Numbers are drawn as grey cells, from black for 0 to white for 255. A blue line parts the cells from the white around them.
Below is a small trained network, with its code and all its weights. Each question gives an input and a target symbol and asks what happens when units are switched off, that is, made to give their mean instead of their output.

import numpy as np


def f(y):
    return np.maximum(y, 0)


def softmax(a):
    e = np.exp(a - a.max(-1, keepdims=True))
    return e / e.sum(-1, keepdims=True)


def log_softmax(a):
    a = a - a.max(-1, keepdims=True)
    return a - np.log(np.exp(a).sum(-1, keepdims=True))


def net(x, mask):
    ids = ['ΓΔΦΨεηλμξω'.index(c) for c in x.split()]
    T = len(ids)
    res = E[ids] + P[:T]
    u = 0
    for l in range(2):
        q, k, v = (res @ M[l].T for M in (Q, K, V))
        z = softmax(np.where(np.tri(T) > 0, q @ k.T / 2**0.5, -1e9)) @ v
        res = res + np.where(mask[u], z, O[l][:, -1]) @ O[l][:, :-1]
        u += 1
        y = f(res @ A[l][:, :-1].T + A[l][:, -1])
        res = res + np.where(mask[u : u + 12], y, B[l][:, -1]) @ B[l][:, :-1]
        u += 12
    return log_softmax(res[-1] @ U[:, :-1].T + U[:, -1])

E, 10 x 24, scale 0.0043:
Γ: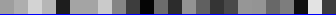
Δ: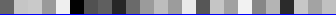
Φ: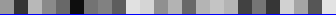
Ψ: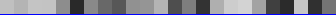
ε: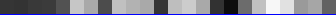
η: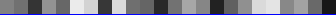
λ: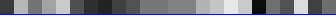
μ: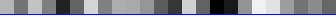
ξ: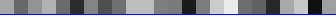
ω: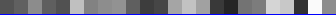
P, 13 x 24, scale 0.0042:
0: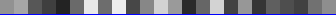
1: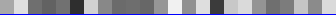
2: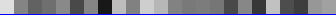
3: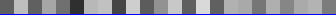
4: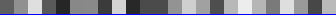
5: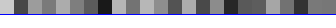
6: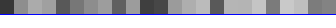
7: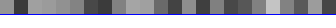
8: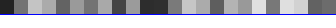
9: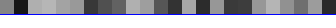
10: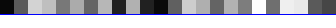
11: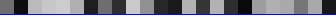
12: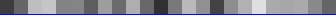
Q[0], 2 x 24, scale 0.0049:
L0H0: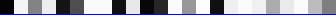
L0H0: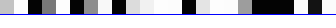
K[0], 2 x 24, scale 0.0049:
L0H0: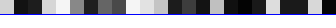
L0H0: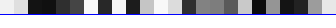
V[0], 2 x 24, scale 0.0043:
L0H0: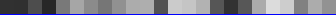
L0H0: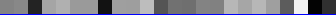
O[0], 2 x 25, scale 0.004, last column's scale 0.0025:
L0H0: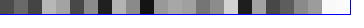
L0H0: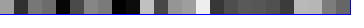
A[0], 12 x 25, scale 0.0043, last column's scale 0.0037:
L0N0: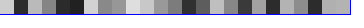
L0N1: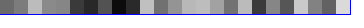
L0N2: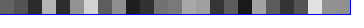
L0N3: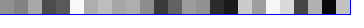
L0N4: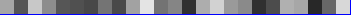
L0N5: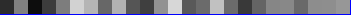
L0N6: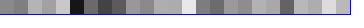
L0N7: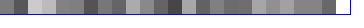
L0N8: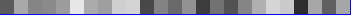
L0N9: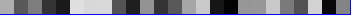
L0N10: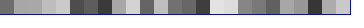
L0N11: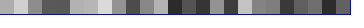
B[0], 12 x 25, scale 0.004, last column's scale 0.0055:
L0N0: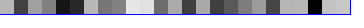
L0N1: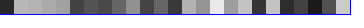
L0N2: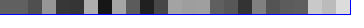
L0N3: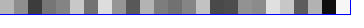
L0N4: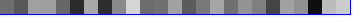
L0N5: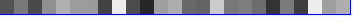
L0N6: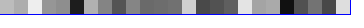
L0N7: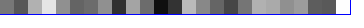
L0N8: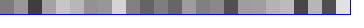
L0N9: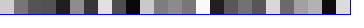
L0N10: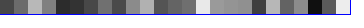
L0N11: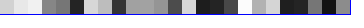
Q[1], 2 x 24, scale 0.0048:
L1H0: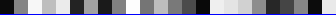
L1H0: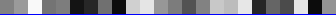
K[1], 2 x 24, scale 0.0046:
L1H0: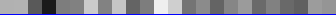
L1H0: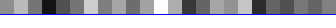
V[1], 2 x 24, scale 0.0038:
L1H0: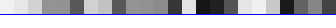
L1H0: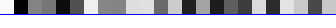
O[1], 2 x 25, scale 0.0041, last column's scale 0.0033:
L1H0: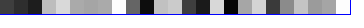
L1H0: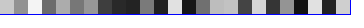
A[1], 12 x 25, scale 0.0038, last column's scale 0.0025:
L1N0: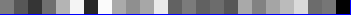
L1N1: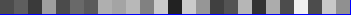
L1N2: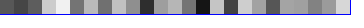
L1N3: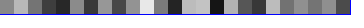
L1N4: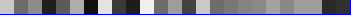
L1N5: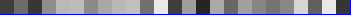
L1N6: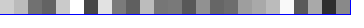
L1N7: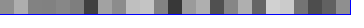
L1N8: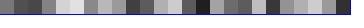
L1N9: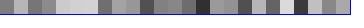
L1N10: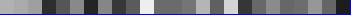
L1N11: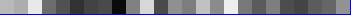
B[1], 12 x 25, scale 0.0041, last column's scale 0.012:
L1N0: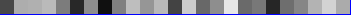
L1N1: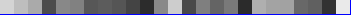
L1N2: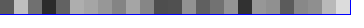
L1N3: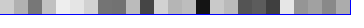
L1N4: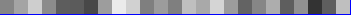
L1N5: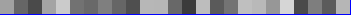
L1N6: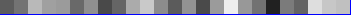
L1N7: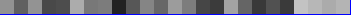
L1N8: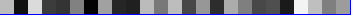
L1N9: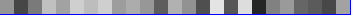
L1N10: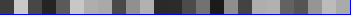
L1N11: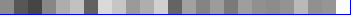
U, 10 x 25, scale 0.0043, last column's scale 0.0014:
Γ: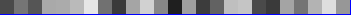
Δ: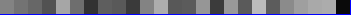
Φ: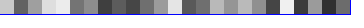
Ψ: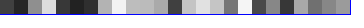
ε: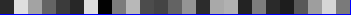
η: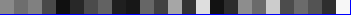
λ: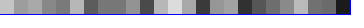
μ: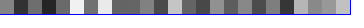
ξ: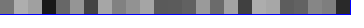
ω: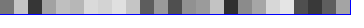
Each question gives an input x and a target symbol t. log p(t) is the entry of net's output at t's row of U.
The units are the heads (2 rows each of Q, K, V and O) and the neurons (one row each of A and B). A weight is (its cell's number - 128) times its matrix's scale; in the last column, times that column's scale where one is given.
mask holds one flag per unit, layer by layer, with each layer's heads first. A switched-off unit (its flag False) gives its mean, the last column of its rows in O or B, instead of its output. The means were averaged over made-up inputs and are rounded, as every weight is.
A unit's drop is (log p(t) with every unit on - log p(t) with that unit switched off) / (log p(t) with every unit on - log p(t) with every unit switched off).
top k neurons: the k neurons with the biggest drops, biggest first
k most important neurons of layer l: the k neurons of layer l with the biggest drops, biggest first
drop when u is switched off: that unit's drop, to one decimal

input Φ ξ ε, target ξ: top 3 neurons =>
[L0N9, L1N10, L1N4]
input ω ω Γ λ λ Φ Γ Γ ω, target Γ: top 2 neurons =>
[L1N0, L1N6]
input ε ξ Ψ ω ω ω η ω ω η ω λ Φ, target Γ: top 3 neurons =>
[L0N5, L1N3, L1N11]
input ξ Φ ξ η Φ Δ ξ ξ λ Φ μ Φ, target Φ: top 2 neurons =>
[L0N11, L0N0]
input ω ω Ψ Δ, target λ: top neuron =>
[L1N3]
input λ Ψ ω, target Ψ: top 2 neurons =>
[L0N9, L1N4]
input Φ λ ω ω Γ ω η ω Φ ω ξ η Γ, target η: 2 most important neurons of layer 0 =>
[L0N2, L0N9]
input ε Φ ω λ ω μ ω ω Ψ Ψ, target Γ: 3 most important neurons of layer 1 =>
[L1N3, L1N11, L1N1]
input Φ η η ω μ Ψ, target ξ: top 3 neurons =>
[L1N10, L1N11, L0N0]
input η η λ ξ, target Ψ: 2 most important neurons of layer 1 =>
[L1N1, L1N11]
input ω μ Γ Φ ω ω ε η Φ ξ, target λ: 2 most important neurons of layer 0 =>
[L0N5, L0N6]
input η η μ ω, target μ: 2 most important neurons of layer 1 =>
[L1N8, L1N9]
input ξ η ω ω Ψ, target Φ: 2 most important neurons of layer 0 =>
[L0N11, L0N0]
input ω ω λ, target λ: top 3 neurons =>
[L1N3, L1N1, L0N5]
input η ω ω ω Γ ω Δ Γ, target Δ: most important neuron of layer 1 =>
[L1N1]
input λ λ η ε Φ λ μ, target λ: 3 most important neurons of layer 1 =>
[L1N3, L1N1, L1N7]
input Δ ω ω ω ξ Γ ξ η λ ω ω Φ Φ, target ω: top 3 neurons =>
[L0N11, L1N5, L1N2]
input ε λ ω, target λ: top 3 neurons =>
[L1N3, L0N9, L1N1]
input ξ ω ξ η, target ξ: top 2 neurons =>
[L0N9, L1N10]
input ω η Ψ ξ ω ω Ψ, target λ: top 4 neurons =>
[L1N3, L0N5, L1N1, L0N6]
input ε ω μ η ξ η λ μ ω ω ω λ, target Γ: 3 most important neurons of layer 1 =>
[L1N3, L1N11, L1N1]
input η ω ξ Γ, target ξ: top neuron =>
[L0N9]
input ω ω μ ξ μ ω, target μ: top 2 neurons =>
[L1N8, L0N7]
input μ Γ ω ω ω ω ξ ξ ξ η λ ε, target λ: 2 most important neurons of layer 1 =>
[L1N3, L1N1]
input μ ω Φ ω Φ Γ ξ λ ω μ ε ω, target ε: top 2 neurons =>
[L0N2, L1N11]
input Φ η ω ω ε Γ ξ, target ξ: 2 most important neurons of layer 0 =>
[L0N0, L0N10]
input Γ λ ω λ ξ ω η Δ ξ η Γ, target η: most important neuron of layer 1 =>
[L1N11]
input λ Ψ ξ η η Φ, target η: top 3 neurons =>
[L0N11, L0N1, L1N1]
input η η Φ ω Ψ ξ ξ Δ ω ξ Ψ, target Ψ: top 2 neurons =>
[L1N1, L0N1]
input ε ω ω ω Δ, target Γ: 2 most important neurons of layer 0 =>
[L0N5, L0N2]
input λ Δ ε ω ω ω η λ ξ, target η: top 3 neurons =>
[L0N11, L1N1, L0N1]
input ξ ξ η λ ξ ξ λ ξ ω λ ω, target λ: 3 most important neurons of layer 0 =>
[L0N9, L0N1, L0N3]
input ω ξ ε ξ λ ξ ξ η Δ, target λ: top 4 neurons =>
[L1N3, L0N5, L1N1, L0N6]
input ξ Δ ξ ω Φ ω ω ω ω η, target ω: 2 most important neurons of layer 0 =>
[L0N8, L0N9]
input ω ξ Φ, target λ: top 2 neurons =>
[L1N3, L0N5]
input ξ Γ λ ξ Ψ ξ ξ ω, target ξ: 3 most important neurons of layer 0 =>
[L0N9, L0N4, L0N0]
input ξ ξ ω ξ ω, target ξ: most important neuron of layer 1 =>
[L1N10]
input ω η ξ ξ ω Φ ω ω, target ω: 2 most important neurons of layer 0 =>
[L0N8, L0N9]
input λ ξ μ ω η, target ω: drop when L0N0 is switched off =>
0.2
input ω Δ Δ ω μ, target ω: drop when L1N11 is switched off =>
-0.1
